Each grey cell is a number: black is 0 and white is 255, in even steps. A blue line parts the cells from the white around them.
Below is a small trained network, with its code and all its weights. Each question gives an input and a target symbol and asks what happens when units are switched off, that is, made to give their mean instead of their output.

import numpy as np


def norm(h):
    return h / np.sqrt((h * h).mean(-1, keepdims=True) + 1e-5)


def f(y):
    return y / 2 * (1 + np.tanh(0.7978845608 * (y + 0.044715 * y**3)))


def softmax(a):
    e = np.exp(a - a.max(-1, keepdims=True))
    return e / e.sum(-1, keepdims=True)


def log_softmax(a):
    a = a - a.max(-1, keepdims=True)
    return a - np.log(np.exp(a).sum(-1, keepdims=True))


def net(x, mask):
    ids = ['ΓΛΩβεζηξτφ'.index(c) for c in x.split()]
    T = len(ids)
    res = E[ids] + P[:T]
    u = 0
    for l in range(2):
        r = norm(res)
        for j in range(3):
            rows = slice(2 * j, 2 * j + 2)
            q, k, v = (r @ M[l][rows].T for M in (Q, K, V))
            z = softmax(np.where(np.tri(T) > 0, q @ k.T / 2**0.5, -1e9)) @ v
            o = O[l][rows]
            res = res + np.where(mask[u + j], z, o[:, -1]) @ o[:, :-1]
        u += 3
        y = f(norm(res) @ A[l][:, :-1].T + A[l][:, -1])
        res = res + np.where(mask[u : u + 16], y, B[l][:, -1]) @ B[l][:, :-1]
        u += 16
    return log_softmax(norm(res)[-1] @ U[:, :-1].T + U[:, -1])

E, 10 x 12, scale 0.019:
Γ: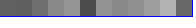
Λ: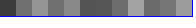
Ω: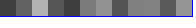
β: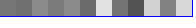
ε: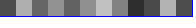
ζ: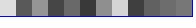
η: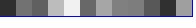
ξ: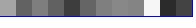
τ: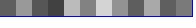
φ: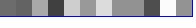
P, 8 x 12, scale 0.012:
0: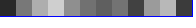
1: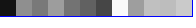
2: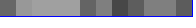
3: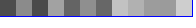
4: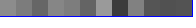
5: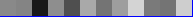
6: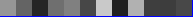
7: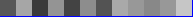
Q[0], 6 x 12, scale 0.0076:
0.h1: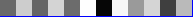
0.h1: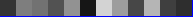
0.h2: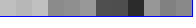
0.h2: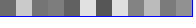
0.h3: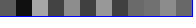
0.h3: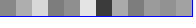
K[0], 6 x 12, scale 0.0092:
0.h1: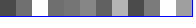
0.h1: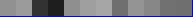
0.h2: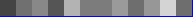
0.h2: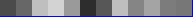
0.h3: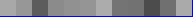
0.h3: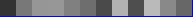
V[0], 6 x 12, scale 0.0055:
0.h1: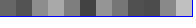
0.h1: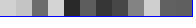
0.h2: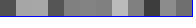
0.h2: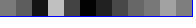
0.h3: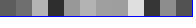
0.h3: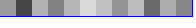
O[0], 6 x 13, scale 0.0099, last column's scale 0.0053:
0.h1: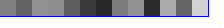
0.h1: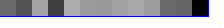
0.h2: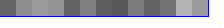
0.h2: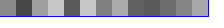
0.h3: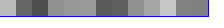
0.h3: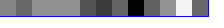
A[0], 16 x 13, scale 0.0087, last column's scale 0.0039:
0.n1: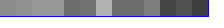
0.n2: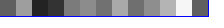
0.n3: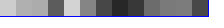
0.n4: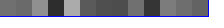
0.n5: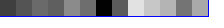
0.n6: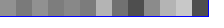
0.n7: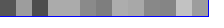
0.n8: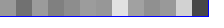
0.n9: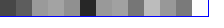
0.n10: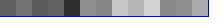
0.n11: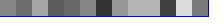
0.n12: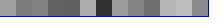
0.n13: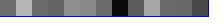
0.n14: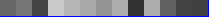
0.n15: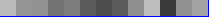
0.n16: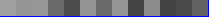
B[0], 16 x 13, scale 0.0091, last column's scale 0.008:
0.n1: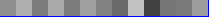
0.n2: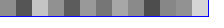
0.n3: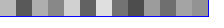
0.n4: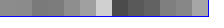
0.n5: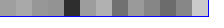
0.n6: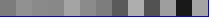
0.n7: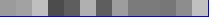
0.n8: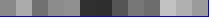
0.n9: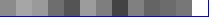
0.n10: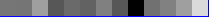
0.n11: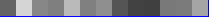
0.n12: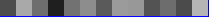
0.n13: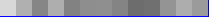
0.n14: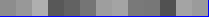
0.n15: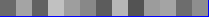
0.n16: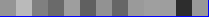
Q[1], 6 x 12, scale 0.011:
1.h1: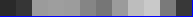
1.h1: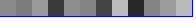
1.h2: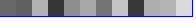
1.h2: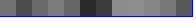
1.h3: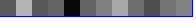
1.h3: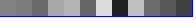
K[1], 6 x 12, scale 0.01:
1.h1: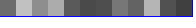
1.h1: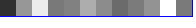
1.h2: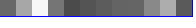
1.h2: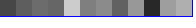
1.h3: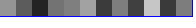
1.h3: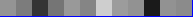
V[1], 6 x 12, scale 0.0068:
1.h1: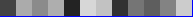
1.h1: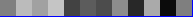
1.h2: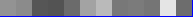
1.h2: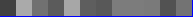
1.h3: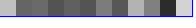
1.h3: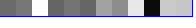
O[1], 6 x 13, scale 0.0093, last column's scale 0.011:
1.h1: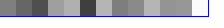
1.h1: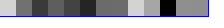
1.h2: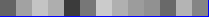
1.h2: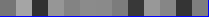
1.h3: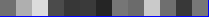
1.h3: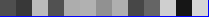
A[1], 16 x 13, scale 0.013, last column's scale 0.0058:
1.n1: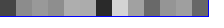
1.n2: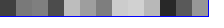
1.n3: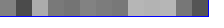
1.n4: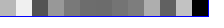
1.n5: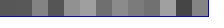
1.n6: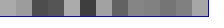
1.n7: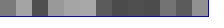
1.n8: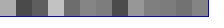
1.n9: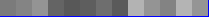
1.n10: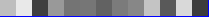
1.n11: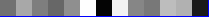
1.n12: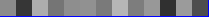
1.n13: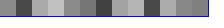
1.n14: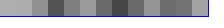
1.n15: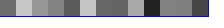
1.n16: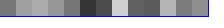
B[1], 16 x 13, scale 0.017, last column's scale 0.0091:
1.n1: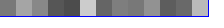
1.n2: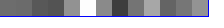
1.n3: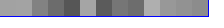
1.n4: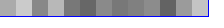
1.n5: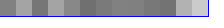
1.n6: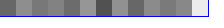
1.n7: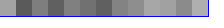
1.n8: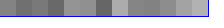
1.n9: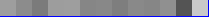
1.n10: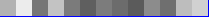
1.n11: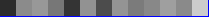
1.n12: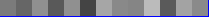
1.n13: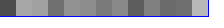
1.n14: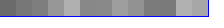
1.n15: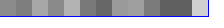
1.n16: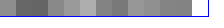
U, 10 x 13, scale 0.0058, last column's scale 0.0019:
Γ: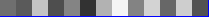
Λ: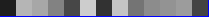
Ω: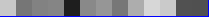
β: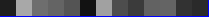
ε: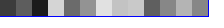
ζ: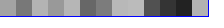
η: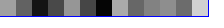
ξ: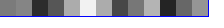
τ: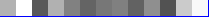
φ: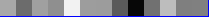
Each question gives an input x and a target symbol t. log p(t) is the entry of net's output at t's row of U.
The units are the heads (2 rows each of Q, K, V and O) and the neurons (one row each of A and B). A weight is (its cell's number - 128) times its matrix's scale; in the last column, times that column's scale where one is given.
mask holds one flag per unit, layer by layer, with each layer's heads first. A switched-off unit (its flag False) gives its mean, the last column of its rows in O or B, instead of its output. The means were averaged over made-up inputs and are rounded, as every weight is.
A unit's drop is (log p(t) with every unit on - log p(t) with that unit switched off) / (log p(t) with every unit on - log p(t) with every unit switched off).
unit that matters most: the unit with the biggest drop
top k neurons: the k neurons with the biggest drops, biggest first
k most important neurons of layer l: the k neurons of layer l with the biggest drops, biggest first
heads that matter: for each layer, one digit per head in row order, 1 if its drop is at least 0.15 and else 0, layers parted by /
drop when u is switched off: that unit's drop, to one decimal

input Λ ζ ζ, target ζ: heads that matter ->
001 / 100
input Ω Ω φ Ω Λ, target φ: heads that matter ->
001 / 000
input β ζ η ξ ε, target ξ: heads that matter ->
100 / 000
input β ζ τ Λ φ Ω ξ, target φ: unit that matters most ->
0.h3
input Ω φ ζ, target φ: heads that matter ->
000 / 000
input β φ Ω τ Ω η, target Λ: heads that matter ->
000 / 000
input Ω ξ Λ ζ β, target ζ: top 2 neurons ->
0.n9; 0.n6
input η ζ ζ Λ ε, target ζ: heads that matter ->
000 / 100
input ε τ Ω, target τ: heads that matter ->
100 / 100
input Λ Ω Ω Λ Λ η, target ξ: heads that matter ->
000 / 100
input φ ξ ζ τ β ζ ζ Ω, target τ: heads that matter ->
100 / 001
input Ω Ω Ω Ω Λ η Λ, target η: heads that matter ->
000 / 010
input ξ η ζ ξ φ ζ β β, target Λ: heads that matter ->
100 / 100
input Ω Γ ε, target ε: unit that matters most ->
1.h1
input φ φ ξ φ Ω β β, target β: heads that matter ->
001 / 001
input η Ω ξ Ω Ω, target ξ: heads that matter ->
100 / 000
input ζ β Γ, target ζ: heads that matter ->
000 / 000
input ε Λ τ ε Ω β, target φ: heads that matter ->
000 / 000
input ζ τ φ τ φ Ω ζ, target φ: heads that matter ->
001 / 100
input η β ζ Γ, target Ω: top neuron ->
0.n10
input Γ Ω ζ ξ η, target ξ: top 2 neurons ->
1.n2; 0.n14
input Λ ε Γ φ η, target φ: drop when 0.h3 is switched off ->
1.8
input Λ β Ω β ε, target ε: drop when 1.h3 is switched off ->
0.1
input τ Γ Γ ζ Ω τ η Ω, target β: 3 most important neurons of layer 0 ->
0.n10; 0.n11; 0.n2
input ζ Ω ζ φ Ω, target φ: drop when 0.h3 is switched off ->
1.1
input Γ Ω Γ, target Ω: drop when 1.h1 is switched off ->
0.4
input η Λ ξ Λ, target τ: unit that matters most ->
1.h3
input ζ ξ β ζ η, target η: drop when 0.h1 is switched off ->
0.2
